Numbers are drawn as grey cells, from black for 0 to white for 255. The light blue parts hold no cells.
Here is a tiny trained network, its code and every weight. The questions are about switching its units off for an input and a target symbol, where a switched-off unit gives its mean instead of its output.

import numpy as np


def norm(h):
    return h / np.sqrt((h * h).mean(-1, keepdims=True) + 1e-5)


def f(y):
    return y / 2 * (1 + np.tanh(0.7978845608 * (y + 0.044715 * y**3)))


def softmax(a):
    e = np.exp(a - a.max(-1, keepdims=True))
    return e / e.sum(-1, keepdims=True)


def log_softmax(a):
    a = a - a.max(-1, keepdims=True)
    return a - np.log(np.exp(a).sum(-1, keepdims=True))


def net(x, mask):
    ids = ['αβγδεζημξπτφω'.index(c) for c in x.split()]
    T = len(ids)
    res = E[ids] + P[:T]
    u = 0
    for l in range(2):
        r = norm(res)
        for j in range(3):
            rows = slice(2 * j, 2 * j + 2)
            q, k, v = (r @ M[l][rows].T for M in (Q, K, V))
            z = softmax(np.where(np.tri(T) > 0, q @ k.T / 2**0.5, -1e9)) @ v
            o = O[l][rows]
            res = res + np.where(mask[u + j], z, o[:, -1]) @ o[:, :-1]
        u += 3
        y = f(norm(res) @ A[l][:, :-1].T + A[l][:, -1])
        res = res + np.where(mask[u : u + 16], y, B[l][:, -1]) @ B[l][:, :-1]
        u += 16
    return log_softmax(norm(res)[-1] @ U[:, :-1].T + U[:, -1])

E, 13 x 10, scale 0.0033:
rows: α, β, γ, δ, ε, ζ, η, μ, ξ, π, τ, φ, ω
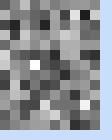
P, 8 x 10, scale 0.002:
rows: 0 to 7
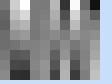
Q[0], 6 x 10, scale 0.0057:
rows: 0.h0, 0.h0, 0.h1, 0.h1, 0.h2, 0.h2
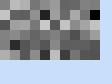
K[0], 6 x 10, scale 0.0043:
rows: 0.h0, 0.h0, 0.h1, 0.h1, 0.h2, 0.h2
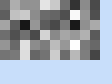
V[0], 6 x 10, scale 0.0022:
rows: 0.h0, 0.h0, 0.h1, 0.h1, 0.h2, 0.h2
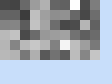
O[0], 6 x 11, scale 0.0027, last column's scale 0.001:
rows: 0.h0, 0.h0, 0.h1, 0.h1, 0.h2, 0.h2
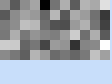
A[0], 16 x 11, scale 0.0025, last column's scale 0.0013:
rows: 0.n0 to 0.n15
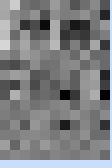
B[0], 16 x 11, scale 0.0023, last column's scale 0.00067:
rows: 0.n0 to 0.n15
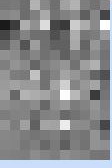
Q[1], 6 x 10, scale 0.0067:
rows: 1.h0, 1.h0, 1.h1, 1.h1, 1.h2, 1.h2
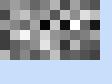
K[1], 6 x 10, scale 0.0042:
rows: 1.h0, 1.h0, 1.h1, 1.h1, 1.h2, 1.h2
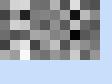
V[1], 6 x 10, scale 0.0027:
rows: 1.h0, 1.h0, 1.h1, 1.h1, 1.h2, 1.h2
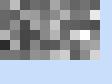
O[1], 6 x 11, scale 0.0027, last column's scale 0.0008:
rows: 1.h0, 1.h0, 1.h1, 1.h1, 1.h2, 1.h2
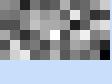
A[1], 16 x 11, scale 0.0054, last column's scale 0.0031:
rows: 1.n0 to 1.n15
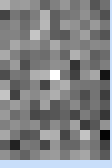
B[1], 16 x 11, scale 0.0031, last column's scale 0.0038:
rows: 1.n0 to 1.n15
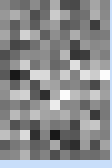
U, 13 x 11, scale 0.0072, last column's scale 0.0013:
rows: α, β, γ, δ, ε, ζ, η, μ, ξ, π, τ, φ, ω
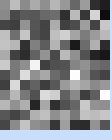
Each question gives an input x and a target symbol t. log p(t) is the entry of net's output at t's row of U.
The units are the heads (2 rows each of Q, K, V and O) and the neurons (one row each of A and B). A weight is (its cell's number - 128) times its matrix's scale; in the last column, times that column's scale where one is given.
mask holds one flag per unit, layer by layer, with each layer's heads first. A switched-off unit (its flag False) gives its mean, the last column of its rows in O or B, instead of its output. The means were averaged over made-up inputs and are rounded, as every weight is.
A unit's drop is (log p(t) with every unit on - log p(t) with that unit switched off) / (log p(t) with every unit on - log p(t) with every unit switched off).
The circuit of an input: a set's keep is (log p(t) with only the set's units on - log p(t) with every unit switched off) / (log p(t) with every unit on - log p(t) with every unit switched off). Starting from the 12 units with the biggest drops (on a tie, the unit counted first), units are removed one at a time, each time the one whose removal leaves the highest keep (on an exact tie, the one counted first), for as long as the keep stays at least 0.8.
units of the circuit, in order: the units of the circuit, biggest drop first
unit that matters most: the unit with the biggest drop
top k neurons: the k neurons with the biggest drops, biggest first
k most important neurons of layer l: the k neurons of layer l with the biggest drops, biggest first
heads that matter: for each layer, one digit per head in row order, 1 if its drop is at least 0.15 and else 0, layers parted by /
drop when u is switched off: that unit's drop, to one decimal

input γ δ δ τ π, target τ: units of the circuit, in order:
[1.h1, 1.n13]
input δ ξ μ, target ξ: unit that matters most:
1.n7
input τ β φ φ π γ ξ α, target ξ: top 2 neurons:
[1.n7, 0.n8]
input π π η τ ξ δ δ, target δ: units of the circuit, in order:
[1.n9, 1.n7]
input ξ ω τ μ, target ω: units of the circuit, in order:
[1.h1, 0.n9]
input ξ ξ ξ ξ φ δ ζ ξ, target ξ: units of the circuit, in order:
[1.n7, 1.h2]
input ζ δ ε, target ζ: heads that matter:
000 / 001
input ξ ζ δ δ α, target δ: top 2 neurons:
[0.n2, 1.n7]
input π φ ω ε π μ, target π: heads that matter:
100 / 000
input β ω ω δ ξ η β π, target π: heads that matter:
100 / 010
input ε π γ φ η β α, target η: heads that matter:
010 / 110
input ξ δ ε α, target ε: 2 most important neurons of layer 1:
[1.n0, 1.n7]
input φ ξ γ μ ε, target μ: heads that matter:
001 / 110
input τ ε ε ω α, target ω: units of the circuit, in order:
[1.h1]
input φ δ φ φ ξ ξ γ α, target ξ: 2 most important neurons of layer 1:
[1.n7, 1.n14]
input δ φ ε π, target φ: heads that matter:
000 / 010
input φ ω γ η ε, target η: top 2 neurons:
[1.n7, 0.n2]
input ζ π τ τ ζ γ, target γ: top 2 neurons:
[1.n14, 1.n7]
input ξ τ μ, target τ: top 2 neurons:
[1.n13, 0.n9]
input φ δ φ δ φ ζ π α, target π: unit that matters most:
0.h0
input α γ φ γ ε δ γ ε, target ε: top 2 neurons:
[1.n7, 1.n0]
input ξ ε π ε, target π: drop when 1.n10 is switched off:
0.1
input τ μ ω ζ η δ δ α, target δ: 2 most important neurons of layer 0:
[0.n2, 0.n8]
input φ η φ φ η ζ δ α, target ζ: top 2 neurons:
[0.n2, 1.n7]
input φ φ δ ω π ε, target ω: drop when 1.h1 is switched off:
1.3
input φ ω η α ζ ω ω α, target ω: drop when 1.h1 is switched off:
1.5
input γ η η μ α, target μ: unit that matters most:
0.h2
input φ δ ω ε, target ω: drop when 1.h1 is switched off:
1.2
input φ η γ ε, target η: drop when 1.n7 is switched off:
0.4
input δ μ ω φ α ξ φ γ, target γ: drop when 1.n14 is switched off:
0.2
